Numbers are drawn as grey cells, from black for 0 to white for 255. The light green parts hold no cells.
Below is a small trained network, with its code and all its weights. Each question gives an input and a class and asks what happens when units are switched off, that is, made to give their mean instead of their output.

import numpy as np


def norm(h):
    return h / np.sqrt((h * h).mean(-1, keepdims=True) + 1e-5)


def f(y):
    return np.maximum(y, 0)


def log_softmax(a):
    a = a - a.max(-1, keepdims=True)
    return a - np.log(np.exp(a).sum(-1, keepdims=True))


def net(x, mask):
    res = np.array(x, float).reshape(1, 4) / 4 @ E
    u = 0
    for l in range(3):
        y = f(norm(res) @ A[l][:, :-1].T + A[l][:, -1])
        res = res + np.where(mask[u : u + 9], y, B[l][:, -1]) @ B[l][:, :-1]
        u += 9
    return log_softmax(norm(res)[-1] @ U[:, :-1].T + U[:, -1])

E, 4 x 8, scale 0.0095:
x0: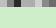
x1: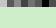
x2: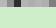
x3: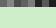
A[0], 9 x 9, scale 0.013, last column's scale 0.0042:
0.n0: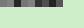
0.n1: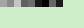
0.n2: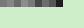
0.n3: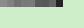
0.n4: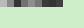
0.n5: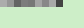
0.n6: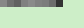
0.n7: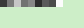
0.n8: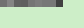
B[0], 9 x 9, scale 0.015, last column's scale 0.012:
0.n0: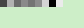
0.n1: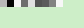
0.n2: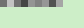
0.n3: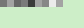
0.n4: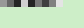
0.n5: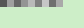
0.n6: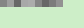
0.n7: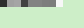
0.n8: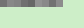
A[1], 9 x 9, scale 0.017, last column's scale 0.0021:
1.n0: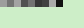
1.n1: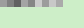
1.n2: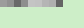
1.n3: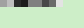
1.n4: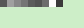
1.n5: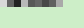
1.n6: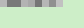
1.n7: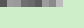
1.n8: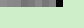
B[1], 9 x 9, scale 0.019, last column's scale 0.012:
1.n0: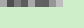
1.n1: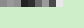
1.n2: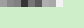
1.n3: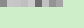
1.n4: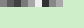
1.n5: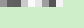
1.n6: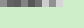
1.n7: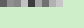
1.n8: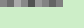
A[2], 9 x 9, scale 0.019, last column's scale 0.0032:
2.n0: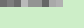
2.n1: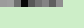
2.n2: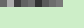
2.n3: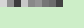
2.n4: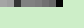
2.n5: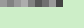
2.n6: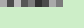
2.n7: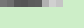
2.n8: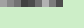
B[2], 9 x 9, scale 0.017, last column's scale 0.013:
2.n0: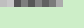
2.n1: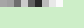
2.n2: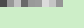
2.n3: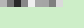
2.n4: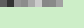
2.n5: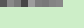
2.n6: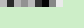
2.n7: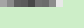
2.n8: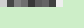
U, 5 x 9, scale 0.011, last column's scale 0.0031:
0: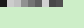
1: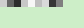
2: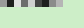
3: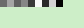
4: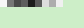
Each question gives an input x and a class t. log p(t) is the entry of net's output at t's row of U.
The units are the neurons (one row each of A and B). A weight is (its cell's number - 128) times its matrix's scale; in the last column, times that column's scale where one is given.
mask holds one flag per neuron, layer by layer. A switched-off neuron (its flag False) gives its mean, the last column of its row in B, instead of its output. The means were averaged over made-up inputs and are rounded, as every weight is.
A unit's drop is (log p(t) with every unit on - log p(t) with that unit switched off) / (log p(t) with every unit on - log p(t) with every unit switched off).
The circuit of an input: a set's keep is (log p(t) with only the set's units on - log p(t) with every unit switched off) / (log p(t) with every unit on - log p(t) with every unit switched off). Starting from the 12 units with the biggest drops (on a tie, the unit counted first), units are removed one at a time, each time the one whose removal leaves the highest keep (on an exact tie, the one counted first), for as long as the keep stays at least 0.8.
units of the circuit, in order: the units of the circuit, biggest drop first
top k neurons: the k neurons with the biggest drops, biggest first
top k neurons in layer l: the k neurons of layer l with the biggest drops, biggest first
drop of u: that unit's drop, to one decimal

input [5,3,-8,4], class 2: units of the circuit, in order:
[0.n1]
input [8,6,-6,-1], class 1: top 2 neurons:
[0.n4 1.n5]
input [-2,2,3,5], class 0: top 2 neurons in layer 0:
[0.n0 0.n7]
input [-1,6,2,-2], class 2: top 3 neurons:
[0.n1 1.n0 2.n6]
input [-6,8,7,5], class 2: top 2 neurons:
[0.n1 0.n7]
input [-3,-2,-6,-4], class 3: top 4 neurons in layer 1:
[1.n4 1.n7 1.n2 1.n1]
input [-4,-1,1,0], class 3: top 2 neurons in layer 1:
[1.n7 1.n4]
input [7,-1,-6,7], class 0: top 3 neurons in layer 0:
[0.n0 0.n7 0.n2]
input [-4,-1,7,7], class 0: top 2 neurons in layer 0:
[0.n0 0.n2]
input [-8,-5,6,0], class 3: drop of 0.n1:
0.7
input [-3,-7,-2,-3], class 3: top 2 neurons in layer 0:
[0.n1 0.n5]
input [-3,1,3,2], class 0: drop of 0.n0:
1.1
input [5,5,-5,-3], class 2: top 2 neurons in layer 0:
[0.n1 0.n0]
